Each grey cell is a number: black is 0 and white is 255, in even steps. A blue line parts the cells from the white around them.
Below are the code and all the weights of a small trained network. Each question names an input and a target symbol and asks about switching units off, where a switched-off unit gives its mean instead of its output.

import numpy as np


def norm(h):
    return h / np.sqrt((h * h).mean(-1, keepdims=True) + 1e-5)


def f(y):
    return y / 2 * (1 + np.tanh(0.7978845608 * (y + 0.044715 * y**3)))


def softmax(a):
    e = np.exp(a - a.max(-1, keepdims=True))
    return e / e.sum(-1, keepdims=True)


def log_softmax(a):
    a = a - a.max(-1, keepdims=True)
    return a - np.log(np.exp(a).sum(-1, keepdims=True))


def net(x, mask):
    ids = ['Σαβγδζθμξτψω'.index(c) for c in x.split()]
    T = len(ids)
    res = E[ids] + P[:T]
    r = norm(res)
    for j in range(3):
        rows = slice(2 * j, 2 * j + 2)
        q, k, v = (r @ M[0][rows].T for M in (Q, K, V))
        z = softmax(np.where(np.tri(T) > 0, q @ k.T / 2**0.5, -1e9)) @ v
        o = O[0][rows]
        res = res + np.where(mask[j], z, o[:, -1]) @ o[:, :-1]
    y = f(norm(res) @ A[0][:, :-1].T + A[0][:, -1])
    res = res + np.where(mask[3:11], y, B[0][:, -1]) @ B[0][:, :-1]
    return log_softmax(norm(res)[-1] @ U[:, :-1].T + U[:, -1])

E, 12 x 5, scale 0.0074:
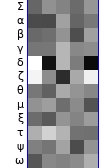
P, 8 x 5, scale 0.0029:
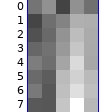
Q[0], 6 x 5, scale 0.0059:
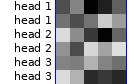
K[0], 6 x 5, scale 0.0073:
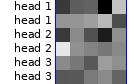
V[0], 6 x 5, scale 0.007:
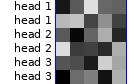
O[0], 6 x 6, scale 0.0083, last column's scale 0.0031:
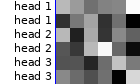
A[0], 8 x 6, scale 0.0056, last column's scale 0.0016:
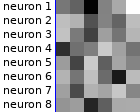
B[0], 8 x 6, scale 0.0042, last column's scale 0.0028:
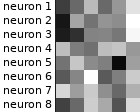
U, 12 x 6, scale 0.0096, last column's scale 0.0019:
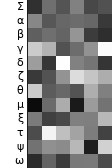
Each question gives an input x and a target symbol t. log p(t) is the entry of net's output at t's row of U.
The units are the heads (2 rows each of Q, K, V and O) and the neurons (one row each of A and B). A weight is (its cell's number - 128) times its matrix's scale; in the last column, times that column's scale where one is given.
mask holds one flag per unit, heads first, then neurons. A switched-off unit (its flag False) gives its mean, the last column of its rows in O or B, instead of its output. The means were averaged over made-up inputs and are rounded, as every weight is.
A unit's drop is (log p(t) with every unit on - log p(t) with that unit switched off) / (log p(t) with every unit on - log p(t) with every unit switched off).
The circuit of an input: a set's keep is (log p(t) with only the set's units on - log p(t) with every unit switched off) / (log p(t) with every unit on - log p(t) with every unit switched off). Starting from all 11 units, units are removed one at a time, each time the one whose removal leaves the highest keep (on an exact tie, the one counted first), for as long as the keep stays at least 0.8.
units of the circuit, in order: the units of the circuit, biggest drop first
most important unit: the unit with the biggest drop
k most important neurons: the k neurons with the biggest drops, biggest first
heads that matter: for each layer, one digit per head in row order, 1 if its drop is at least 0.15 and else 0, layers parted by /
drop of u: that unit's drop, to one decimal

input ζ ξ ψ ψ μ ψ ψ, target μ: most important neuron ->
neuron 8
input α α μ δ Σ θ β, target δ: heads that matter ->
010
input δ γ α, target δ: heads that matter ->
010
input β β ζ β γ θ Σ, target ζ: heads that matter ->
000
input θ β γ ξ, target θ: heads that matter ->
110
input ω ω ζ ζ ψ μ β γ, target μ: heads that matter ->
100
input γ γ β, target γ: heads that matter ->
110
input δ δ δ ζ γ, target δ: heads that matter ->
010
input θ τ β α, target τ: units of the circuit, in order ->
head 3; head 2
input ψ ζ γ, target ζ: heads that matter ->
001
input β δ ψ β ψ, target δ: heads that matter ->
010
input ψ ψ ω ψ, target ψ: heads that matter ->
001
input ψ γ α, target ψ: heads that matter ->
101
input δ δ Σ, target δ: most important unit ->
head 2
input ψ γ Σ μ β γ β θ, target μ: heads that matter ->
000
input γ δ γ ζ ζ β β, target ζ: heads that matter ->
011
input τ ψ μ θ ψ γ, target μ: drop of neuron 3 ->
-0.1
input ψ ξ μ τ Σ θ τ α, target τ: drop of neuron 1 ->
0.0
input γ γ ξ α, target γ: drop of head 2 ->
0.4
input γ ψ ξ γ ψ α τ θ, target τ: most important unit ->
head 2
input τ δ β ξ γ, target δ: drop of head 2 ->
0.6
